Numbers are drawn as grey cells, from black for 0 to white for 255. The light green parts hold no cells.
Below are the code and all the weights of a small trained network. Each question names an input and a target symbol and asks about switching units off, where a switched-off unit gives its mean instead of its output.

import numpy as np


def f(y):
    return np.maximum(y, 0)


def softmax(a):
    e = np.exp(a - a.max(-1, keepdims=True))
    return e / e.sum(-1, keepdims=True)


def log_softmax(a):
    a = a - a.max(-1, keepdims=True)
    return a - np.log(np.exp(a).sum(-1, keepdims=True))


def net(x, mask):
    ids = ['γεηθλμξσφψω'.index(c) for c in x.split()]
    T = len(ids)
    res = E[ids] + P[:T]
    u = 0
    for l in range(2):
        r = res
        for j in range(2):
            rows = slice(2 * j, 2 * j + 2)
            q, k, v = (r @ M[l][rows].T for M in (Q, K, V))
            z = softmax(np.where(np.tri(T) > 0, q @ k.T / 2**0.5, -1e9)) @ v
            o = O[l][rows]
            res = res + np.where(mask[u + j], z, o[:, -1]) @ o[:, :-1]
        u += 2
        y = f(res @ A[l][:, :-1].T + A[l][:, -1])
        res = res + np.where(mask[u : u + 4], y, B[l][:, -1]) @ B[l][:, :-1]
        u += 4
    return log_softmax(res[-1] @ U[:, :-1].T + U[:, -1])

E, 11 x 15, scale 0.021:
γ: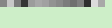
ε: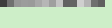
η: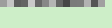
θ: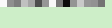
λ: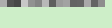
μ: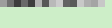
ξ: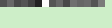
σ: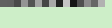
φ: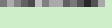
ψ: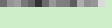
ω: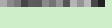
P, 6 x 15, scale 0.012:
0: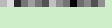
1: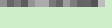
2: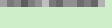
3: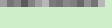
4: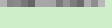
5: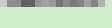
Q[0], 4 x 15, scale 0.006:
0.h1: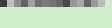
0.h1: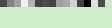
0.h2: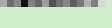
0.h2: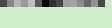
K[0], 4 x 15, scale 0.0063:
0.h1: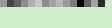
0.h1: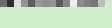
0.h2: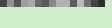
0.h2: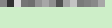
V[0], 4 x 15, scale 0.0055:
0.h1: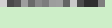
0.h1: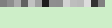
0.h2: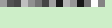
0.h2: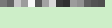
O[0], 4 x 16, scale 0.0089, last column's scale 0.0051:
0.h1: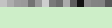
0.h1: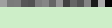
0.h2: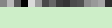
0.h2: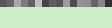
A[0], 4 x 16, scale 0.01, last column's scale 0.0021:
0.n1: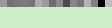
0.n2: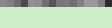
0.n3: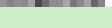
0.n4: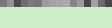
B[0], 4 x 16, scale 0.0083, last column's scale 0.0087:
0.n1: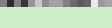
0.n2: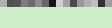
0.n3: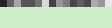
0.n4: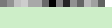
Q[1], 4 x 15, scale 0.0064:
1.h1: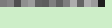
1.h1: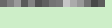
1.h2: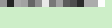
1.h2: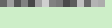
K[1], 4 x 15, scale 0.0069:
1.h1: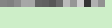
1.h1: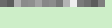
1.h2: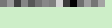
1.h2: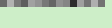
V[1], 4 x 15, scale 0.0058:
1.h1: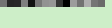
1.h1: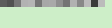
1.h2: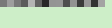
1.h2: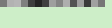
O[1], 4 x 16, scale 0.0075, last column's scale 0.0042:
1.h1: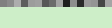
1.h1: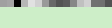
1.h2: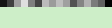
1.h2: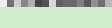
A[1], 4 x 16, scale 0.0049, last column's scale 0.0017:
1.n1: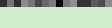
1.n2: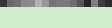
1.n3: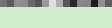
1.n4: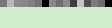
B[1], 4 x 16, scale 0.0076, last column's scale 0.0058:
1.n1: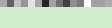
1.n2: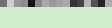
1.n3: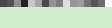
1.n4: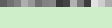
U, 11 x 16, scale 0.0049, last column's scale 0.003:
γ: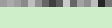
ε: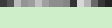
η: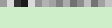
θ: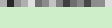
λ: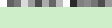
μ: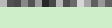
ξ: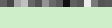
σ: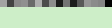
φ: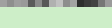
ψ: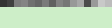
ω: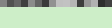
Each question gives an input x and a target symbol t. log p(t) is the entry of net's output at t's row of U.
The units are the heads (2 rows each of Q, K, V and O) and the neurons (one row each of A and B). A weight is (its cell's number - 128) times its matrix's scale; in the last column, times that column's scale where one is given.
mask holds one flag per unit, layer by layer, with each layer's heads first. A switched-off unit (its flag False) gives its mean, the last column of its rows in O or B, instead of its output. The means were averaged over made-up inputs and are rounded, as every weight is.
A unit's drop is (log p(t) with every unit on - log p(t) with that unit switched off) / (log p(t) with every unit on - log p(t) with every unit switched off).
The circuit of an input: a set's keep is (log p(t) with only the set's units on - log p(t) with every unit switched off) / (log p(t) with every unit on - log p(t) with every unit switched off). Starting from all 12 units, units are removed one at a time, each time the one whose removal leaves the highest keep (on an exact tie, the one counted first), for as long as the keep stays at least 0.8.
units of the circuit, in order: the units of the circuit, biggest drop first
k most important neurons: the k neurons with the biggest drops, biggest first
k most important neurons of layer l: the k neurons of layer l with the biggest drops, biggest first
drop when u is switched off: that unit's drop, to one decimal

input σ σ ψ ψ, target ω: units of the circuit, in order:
(0.h2 1.h1 0.n2)
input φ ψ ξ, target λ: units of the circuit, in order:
(0.h1 0.h2)
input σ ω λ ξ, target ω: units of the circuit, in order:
(0.h2 1.h1 0.n2)
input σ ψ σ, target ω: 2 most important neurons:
(0.n2 0.n4)
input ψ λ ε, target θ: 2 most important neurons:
(0.n3 0.n1)
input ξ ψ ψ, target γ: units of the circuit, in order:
(0.h1)
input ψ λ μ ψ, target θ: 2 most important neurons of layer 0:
(0.n3 0.n2)
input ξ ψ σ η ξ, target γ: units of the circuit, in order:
(0.h1 1.h2)
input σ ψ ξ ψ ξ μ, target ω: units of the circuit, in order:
(1.h1 0.h2 0.n2)
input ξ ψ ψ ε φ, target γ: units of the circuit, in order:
(0.h1 0.n4)
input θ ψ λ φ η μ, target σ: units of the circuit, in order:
(0.h2 0.h1)
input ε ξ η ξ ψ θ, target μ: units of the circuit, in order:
(1.h2 0.h2 0.h1)
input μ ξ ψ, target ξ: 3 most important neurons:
(0.n4 1.n3 0.n1)
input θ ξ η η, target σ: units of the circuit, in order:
(0.h2)
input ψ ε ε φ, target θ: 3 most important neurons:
(0.n3 1.n2 0.n2)
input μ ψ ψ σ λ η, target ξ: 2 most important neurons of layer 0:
(0.n4 0.n3)
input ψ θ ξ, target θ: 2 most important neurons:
(0.n3 1.n2)
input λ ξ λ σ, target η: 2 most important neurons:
(0.n4 0.n3)
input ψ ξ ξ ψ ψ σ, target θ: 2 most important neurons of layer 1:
(1.n4 1.n2)
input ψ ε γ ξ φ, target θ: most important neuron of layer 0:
(0.n3)
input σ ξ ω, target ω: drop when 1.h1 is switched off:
0.2
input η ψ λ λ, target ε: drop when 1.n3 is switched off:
0.3
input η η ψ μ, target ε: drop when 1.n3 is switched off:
0.3
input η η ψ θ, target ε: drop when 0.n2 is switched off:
0.0
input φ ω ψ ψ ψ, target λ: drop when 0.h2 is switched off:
0.2
